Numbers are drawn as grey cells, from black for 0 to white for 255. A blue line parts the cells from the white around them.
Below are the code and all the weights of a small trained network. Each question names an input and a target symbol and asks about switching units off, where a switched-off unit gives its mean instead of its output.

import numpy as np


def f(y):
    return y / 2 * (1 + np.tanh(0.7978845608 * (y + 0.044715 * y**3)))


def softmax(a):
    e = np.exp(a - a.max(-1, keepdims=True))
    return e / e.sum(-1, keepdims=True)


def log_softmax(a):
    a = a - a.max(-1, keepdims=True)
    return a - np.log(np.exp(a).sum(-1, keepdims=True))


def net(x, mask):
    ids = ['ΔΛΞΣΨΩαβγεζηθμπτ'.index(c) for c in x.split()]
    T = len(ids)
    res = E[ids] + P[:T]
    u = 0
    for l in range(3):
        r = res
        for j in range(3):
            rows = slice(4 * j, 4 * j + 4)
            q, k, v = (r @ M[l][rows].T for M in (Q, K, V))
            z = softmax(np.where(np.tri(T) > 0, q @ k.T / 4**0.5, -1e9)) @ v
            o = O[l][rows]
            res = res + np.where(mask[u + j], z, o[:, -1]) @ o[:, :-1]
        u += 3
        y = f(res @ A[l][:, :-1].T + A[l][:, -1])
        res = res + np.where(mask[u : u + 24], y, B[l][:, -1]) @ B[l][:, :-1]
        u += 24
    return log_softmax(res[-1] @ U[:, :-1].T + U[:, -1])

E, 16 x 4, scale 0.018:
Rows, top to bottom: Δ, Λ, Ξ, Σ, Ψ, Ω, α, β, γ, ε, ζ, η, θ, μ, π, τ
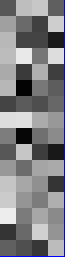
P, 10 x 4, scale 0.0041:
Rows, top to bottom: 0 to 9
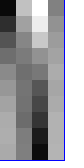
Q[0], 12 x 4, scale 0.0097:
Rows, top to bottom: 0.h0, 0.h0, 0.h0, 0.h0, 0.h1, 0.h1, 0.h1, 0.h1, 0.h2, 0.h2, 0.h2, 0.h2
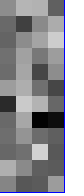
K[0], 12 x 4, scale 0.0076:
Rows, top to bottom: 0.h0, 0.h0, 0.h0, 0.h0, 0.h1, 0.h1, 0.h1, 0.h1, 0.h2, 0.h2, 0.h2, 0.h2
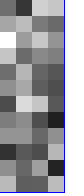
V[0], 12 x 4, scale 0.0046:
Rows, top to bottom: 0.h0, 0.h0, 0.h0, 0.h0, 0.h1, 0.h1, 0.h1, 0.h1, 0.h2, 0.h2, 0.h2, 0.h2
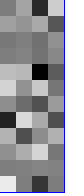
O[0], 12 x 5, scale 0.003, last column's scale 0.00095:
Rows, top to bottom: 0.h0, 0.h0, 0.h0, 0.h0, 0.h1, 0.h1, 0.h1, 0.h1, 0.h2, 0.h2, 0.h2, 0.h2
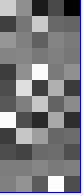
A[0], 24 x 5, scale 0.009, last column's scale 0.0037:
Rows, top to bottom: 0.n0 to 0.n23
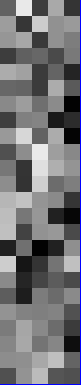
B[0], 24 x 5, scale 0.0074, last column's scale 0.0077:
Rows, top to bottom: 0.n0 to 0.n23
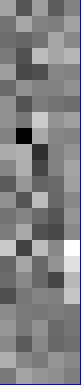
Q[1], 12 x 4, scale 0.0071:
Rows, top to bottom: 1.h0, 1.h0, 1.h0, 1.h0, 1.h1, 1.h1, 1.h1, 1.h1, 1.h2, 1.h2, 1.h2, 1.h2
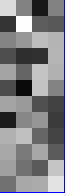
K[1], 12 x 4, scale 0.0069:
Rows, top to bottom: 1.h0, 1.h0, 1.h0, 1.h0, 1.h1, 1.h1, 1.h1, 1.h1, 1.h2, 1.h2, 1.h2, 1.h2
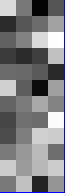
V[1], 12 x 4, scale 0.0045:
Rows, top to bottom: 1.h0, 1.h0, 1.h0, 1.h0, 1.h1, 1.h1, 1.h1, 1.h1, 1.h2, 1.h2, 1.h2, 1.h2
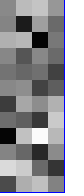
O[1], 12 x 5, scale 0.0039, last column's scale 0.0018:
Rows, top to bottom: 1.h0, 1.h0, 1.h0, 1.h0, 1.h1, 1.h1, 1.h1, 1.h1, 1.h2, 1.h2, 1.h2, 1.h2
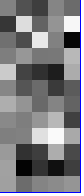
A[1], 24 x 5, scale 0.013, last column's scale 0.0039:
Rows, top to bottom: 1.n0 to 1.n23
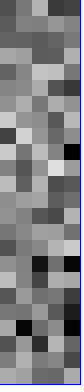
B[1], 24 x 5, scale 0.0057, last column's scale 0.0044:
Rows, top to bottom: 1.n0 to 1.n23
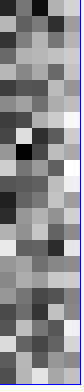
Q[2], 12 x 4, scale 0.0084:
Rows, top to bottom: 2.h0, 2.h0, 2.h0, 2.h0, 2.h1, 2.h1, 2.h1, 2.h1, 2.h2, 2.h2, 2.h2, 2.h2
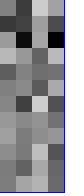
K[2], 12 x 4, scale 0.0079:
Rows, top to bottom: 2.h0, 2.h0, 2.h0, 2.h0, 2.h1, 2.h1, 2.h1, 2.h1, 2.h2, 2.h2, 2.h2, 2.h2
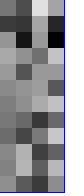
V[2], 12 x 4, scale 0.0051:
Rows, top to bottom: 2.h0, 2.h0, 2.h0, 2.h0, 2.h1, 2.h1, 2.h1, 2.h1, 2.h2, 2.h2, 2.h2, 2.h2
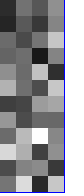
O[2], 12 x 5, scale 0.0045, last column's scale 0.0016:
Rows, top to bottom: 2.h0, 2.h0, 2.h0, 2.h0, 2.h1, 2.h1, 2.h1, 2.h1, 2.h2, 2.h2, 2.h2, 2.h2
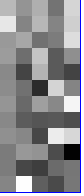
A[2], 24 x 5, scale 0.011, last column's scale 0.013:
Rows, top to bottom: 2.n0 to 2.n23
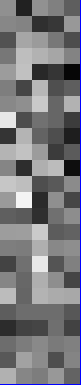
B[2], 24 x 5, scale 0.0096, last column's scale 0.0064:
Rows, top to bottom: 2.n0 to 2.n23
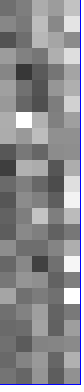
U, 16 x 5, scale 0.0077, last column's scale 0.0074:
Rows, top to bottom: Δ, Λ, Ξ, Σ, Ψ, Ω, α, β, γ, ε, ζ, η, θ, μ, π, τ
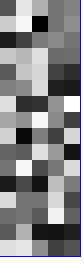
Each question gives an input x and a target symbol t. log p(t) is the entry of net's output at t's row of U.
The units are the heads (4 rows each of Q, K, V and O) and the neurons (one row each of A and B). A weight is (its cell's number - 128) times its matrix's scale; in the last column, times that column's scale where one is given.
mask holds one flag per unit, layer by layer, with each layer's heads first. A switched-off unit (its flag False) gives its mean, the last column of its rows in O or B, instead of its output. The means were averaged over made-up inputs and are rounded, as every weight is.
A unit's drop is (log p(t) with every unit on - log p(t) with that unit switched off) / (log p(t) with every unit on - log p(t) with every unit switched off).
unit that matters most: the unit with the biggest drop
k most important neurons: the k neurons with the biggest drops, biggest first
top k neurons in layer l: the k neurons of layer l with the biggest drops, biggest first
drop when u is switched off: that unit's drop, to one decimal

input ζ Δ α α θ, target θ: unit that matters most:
1.n17
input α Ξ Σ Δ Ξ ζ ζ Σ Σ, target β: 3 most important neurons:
[1.n9; 0.n8; 0.n0]
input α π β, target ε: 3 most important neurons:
[2.n10; 1.n9; 0.n12]
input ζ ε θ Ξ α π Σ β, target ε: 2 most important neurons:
[2.n10; 1.n9]
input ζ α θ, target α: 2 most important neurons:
[0.n15; 2.n18]
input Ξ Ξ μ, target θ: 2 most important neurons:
[2.n3; 0.n15]
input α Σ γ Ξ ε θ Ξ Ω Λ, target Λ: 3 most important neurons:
[2.n7; 1.n17; 0.n18]
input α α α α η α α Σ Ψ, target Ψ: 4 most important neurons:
[0.n15; 1.n8; 0.n11; 2.n8]
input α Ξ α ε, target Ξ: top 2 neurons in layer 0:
[0.n15; 0.n16]
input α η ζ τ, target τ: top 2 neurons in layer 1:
[1.n21; 1.n15]
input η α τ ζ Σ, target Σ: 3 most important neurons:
[0.n8; 1.n9; 2.n7]
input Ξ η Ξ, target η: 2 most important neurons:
[2.n16; 1.n13]
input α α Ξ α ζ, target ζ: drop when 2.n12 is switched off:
0.2
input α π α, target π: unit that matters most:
2.h2
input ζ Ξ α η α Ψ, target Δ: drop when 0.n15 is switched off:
0.3
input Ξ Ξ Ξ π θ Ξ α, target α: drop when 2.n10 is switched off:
0.2
